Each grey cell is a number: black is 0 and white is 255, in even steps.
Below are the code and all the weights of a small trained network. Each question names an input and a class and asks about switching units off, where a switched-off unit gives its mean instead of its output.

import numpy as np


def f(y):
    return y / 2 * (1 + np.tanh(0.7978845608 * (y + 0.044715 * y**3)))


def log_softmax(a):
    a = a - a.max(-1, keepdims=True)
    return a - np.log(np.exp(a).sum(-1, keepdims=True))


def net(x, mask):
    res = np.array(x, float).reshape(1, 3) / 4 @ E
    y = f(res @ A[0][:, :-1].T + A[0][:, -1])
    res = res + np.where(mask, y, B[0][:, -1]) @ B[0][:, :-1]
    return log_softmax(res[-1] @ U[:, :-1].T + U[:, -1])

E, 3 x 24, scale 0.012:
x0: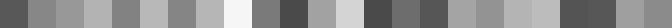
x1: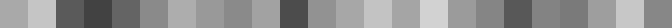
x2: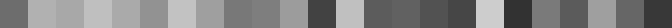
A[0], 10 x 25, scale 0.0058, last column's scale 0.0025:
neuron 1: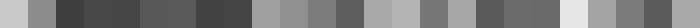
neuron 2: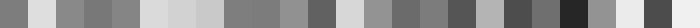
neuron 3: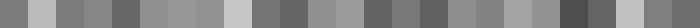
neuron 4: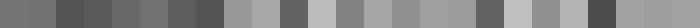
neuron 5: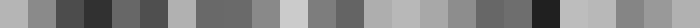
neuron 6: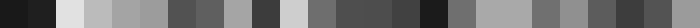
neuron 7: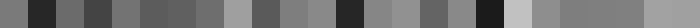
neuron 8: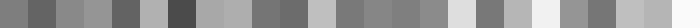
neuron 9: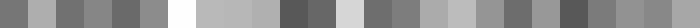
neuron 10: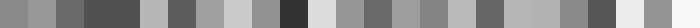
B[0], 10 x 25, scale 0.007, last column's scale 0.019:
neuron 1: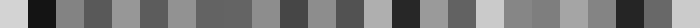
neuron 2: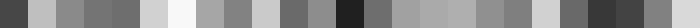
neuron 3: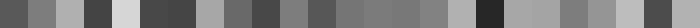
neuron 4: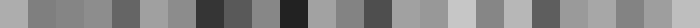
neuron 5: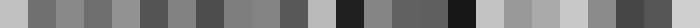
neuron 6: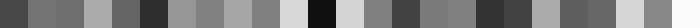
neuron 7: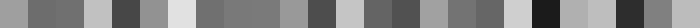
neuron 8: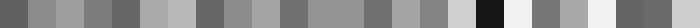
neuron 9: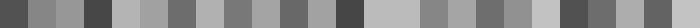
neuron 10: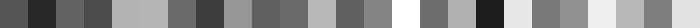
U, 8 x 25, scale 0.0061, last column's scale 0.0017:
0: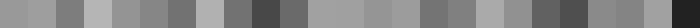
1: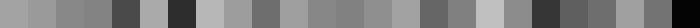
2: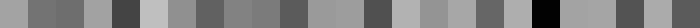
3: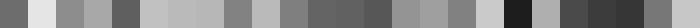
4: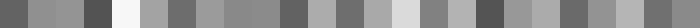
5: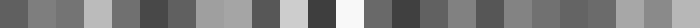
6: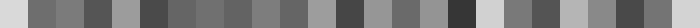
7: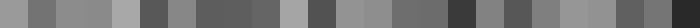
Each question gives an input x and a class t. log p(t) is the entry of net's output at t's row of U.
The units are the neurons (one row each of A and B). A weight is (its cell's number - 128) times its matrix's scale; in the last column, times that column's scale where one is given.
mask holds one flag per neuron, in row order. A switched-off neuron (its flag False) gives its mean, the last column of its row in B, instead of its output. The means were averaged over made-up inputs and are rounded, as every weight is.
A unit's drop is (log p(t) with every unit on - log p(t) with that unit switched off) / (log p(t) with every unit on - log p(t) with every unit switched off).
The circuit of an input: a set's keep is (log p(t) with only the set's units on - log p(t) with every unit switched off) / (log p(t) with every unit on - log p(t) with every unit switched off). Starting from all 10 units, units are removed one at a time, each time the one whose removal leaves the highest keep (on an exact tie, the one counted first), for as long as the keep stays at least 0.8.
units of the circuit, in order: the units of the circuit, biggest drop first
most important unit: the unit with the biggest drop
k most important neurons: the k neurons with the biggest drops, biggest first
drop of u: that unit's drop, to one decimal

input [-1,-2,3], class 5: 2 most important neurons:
[neuron 2; neuron 5]
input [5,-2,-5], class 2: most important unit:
neuron 7
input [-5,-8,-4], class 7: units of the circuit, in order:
[neuron 6; neuron 1]
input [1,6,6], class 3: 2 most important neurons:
[neuron 2; neuron 10]
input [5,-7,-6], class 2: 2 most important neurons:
[neuron 8; neuron 7]
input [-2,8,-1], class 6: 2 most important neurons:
[neuron 5; neuron 1]
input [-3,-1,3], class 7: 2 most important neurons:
[neuron 2; neuron 9]
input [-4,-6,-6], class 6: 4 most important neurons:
[neuron 1; neuron 10; neuron 8; neuron 5]
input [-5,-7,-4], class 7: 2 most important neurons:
[neuron 6; neuron 7]
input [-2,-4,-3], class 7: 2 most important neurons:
[neuron 10; neuron 8]
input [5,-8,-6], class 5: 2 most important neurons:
[neuron 6; neuron 2]
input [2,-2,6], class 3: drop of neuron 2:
0.6
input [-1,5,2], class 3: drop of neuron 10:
0.4
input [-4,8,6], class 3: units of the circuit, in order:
[neuron 2]
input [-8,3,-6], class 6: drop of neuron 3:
0.0
